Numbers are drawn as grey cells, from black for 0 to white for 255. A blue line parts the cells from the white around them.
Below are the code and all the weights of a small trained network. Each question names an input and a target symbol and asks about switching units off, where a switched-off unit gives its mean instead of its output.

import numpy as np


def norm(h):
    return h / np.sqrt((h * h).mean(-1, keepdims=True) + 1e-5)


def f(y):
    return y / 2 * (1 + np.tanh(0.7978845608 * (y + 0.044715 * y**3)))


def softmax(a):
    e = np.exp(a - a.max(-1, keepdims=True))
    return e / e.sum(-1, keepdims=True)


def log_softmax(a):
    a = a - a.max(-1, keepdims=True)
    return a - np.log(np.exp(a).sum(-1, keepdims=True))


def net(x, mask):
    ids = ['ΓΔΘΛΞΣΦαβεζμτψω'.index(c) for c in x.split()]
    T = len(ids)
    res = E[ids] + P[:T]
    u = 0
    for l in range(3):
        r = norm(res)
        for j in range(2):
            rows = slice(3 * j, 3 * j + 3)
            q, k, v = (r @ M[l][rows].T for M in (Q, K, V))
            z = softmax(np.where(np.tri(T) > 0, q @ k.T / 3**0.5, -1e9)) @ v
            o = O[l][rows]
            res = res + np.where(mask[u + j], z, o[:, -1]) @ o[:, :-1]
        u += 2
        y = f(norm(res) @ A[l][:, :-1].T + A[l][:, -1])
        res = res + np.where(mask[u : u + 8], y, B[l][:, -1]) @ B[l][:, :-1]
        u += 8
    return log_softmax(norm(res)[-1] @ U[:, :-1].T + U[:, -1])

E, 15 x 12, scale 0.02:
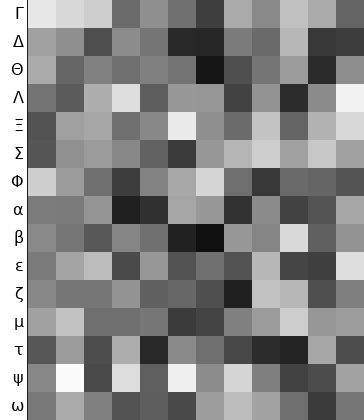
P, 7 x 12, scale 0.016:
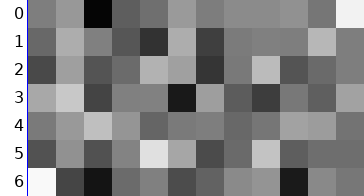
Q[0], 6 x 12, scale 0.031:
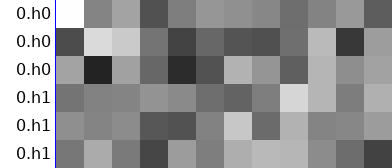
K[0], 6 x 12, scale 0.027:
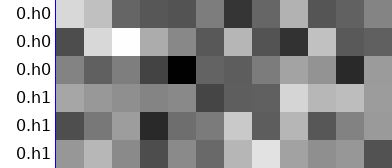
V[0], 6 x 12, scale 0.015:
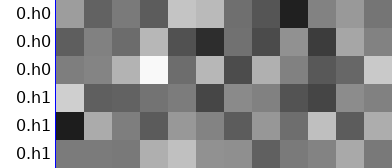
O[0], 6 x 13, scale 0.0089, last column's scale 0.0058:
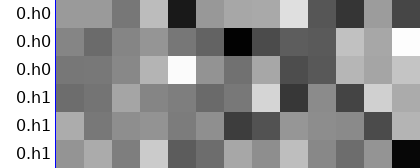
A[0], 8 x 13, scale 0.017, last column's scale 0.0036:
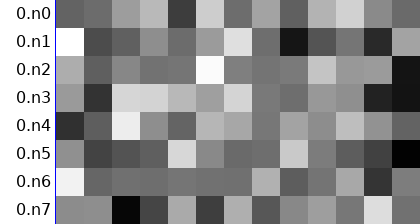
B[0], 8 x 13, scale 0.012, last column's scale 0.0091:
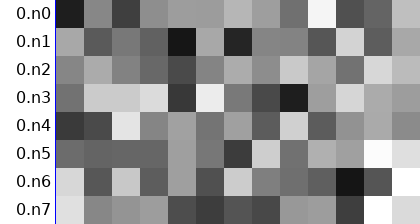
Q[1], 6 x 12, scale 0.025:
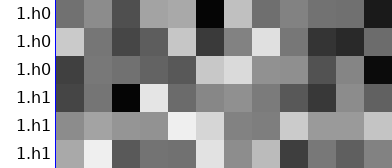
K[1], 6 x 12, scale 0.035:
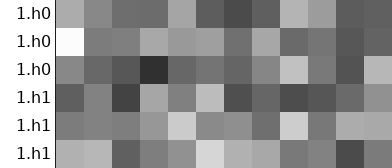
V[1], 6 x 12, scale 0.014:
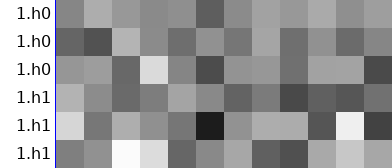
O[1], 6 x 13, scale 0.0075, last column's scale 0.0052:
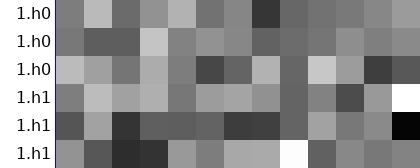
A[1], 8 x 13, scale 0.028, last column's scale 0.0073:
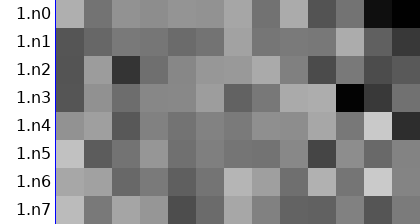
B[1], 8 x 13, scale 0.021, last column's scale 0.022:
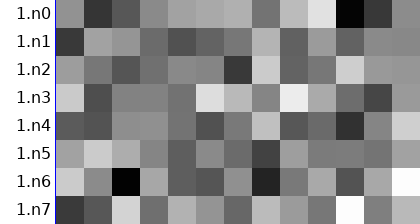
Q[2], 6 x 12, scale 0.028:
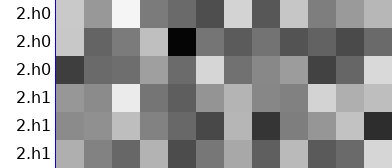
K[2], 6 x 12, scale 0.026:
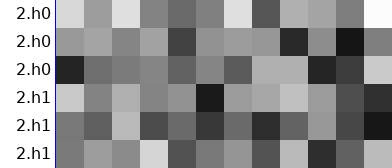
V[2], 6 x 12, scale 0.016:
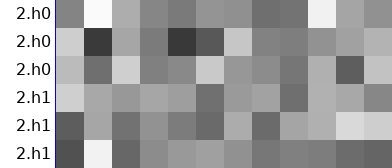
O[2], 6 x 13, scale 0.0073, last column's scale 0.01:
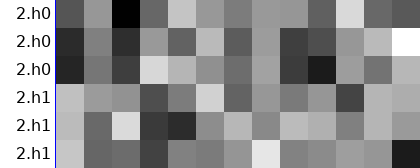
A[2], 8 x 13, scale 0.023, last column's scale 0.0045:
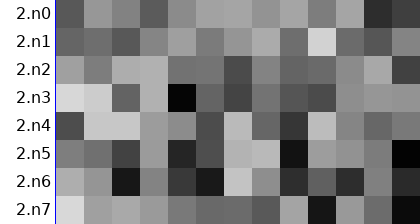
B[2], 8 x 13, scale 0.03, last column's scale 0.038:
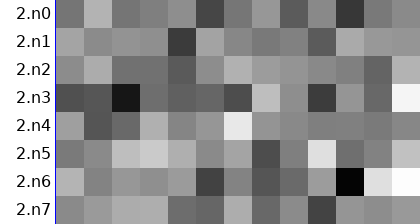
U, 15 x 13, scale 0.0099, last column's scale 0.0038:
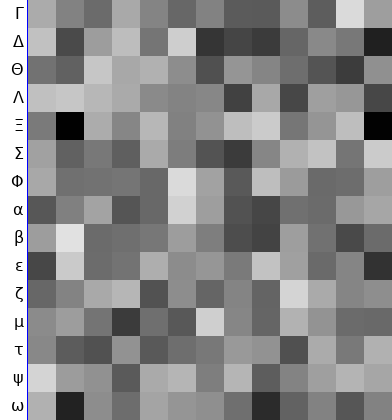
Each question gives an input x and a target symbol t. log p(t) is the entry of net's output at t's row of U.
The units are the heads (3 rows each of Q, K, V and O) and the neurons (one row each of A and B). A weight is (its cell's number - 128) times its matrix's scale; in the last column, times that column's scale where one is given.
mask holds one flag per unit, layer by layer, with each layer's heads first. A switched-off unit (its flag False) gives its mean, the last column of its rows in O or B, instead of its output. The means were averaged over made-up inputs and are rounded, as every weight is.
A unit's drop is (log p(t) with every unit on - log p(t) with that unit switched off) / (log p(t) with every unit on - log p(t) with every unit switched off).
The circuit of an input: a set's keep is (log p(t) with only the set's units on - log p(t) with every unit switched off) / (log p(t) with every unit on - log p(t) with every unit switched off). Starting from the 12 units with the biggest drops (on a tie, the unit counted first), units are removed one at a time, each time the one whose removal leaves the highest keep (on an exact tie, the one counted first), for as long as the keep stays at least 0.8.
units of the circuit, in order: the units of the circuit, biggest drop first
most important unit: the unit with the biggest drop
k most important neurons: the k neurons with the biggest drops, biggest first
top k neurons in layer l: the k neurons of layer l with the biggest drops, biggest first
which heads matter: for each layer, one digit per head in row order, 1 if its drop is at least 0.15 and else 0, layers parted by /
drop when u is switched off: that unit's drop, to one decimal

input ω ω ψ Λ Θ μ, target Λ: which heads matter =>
10 / 00 / 10
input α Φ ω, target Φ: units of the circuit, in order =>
(0.h0 1.n3)
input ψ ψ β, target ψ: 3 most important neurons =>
(2.n3 2.n6 1.n6)
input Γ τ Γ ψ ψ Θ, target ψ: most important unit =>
0.h0
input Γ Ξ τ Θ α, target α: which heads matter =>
00 / 10 / 00
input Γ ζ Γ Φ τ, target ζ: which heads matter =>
00 / 01 / 00
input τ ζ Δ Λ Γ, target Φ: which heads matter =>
00 / 01 / 00
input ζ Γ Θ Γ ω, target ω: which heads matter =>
11 / 00 / 00
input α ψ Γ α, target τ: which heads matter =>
01 / 00 / 00
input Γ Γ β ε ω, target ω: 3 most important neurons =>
(1.n6 2.n6 2.n3)
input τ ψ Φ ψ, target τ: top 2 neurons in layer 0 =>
(0.n0 0.n5)
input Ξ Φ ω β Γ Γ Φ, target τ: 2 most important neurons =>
(0.n7 2.n6)
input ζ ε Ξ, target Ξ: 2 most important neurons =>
(2.n6 1.n6)
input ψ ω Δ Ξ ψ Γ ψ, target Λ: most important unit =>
1.n5
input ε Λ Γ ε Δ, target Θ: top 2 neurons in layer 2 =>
(2.n0 2.n6)
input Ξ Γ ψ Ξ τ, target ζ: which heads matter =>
10 / 01 / 00
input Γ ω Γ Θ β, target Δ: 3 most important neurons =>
(1.n6 2.n3 2.n6)
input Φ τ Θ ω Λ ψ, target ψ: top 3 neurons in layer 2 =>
(2.n3 2.n6 2.n5)
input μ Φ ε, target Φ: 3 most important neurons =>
(1.n3 2.n6 2.n3)
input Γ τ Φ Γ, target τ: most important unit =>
1.h1
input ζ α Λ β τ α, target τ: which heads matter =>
10 / 00 / 00
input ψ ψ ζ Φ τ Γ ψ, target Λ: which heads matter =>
01 / 01 / 00
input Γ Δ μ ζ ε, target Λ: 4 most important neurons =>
(1.n6 2.n3 1.n4 2.n6)
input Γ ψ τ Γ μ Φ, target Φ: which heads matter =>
10 / 00 / 00
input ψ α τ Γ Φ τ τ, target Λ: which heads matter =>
01 / 00 / 00
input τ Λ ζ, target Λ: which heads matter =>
10 / 00 / 00
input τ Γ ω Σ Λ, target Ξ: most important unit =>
0.n0
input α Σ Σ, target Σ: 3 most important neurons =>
(2.n6 2.n3 1.n4)
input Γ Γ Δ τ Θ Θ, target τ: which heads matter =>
10 / 00 / 00
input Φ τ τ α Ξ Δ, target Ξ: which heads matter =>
00 / 01 / 00
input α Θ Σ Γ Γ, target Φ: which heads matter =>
00 / 00 / 00
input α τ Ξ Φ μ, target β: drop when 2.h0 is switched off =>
0.1
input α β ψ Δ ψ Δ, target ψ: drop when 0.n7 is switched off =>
0.0
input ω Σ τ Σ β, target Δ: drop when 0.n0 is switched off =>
-0.1
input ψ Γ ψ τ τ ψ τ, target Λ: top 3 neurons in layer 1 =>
(1.n7 1.n6 1.n4)
